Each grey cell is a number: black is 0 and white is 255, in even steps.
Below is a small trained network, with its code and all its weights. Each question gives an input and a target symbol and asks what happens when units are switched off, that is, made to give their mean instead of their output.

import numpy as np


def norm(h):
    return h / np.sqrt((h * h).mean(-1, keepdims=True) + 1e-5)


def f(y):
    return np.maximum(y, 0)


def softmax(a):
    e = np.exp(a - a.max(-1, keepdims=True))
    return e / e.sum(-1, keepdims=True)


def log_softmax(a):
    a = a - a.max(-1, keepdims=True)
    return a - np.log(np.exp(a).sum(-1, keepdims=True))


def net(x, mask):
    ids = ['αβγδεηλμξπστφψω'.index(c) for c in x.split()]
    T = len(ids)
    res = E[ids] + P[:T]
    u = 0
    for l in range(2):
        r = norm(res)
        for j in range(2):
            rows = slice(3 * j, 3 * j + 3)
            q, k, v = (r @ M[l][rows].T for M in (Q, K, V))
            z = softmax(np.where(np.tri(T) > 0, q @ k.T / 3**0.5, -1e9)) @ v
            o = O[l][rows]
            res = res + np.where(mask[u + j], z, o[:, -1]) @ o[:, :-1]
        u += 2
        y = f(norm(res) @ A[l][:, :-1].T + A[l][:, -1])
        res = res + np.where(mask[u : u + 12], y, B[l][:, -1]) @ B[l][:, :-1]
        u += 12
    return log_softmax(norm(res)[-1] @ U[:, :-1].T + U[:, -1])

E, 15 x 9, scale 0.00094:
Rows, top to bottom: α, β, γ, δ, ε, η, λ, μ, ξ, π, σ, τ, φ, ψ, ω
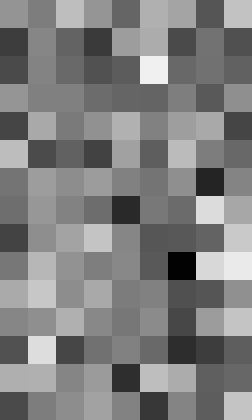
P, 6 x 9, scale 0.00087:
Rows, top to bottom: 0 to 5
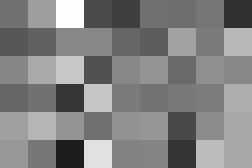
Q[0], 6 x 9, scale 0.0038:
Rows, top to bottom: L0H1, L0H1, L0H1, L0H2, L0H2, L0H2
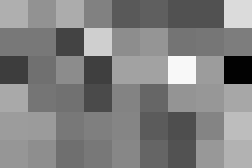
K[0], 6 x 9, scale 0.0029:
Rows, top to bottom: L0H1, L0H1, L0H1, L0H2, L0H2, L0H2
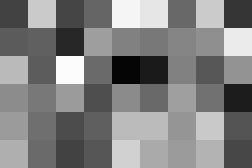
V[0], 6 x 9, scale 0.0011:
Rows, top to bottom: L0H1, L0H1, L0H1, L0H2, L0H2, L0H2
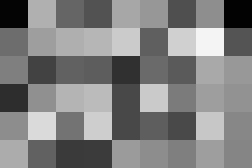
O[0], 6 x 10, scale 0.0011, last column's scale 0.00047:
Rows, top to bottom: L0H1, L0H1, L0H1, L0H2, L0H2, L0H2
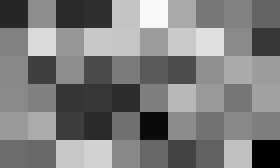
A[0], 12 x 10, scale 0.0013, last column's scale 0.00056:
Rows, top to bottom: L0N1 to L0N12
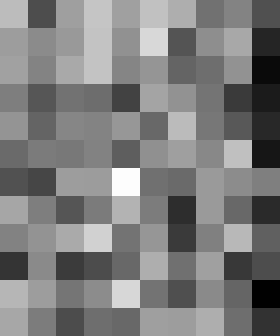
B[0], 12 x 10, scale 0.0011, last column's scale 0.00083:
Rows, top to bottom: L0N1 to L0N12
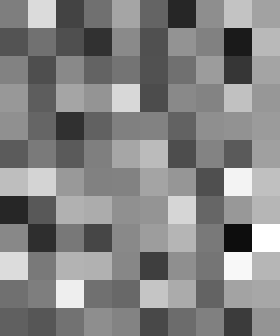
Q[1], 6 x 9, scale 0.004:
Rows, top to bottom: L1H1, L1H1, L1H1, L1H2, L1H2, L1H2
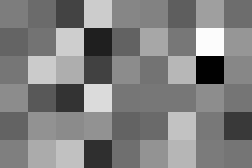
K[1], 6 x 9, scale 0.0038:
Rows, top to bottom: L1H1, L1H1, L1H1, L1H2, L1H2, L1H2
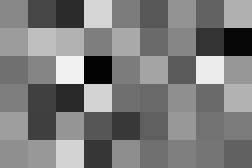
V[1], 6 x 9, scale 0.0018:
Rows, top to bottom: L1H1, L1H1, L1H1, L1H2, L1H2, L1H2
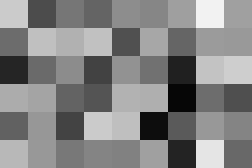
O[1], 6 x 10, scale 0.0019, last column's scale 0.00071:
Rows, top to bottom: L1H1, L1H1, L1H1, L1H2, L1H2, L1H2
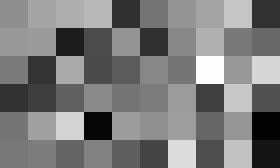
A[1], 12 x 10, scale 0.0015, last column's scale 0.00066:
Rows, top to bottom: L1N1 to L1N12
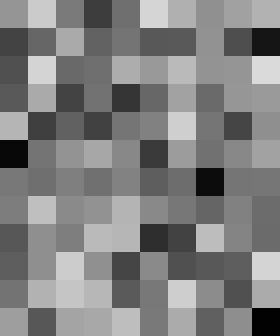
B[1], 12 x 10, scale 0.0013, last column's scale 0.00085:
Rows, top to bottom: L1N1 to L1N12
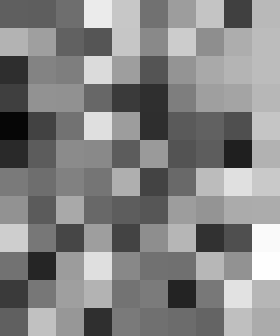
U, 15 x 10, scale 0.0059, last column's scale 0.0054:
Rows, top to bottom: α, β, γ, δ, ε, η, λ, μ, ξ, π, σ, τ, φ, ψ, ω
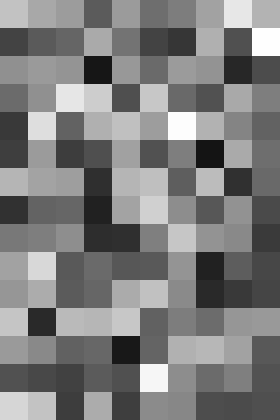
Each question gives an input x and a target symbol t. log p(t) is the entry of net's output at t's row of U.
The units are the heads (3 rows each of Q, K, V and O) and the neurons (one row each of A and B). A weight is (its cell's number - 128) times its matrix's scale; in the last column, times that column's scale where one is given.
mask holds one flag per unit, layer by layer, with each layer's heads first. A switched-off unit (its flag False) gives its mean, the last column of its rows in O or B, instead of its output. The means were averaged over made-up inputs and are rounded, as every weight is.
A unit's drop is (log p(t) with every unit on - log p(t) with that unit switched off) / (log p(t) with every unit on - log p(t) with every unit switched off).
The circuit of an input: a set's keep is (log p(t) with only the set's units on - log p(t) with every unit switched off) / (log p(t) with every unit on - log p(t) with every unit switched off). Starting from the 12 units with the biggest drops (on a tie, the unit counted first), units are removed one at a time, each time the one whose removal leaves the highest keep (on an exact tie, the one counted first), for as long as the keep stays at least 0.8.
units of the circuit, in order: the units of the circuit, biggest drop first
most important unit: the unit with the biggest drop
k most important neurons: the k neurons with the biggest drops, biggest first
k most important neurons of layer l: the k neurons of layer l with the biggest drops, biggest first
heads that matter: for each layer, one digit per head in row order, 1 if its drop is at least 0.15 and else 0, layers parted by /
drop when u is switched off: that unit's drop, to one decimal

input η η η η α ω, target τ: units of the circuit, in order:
[L1H2, L0H2, L1N9]
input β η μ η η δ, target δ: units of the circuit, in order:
[L1H1]
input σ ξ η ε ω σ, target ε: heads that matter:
10 / 01
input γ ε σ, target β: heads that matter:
10 / 01
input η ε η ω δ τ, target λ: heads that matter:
00 / 01
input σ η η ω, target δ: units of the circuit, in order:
[L1H1, L1H2, L1N9]
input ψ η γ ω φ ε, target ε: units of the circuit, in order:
[L1H2, L1N3, L0N7]
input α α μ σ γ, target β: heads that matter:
00 / 00
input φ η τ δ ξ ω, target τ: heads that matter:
10 / 11
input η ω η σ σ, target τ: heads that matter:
01 / 01
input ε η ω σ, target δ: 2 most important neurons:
[L0N9, L0N5]
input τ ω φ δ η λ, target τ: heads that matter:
11 / 01
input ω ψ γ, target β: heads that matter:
00 / 01
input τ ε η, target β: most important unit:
L1N5
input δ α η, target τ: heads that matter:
01 / 10
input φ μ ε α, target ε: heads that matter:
10 / 00
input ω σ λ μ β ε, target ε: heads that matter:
00 / 01
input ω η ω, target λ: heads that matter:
00 / 11
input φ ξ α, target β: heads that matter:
00 / 10
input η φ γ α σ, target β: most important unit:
L1H2
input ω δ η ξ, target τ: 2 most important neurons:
[L1N9, L1N2]
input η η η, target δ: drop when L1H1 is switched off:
0.4
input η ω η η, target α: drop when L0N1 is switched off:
0.2
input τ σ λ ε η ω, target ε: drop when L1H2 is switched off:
0.7
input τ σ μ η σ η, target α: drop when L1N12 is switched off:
0.2
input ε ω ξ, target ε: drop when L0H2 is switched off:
0.1
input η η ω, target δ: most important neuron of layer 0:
[L0N7]
